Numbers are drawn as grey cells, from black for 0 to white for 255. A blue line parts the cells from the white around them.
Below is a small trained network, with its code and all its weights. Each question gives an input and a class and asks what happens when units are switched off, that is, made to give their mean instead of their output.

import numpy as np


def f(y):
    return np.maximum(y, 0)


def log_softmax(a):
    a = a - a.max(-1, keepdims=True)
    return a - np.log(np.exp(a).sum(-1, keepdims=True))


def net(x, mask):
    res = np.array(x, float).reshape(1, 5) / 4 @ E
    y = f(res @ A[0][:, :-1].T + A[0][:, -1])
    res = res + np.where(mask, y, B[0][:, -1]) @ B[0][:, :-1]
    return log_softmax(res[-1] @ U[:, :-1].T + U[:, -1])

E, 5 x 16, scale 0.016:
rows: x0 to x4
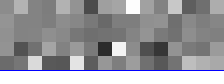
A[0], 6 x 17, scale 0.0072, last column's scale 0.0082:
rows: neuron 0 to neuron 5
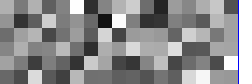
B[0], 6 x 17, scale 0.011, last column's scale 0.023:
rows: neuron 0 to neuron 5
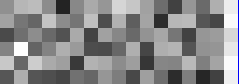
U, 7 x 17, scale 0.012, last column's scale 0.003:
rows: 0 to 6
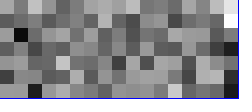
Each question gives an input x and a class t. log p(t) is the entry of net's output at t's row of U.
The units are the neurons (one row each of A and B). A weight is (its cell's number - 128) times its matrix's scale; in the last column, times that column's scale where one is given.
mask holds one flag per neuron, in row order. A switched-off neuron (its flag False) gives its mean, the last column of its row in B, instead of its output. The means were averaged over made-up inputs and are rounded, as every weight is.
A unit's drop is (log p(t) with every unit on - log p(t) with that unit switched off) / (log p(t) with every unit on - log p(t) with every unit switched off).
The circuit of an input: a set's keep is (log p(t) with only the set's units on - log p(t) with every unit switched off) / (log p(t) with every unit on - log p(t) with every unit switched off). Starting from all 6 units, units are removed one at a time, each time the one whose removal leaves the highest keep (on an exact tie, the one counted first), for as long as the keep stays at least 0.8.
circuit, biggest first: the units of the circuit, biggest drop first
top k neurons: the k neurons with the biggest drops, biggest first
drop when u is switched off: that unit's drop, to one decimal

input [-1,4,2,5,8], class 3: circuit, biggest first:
[neuron 5]
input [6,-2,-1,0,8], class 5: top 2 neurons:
[neuron 4; neuron 2]
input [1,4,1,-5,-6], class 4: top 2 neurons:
[neuron 0; neuron 1]
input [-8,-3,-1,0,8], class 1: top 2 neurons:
[neuron 1; neuron 2]
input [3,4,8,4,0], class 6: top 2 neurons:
[neuron 4; neuron 1]
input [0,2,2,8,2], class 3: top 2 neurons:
[neuron 4; neuron 1]
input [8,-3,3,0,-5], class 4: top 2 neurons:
[neuron 1; neuron 3]
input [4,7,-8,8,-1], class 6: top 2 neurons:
[neuron 1; neuron 4]
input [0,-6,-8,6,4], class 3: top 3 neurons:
[neuron 4; neuron 1; neuron 5]
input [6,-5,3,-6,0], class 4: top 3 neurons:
[neuron 3; neuron 0; neuron 5]
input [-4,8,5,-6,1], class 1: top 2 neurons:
[neuron 0; neuron 2]
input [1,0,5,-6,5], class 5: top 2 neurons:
[neuron 2; neuron 1]
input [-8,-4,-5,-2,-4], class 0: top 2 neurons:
[neuron 4; neuron 1]
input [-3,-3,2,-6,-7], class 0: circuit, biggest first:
[neuron 4]
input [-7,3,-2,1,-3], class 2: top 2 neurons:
[neuron 0; neuron 3]
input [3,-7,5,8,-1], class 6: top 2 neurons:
[neuron 1; neuron 4]
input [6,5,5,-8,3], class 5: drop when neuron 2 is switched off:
0.2
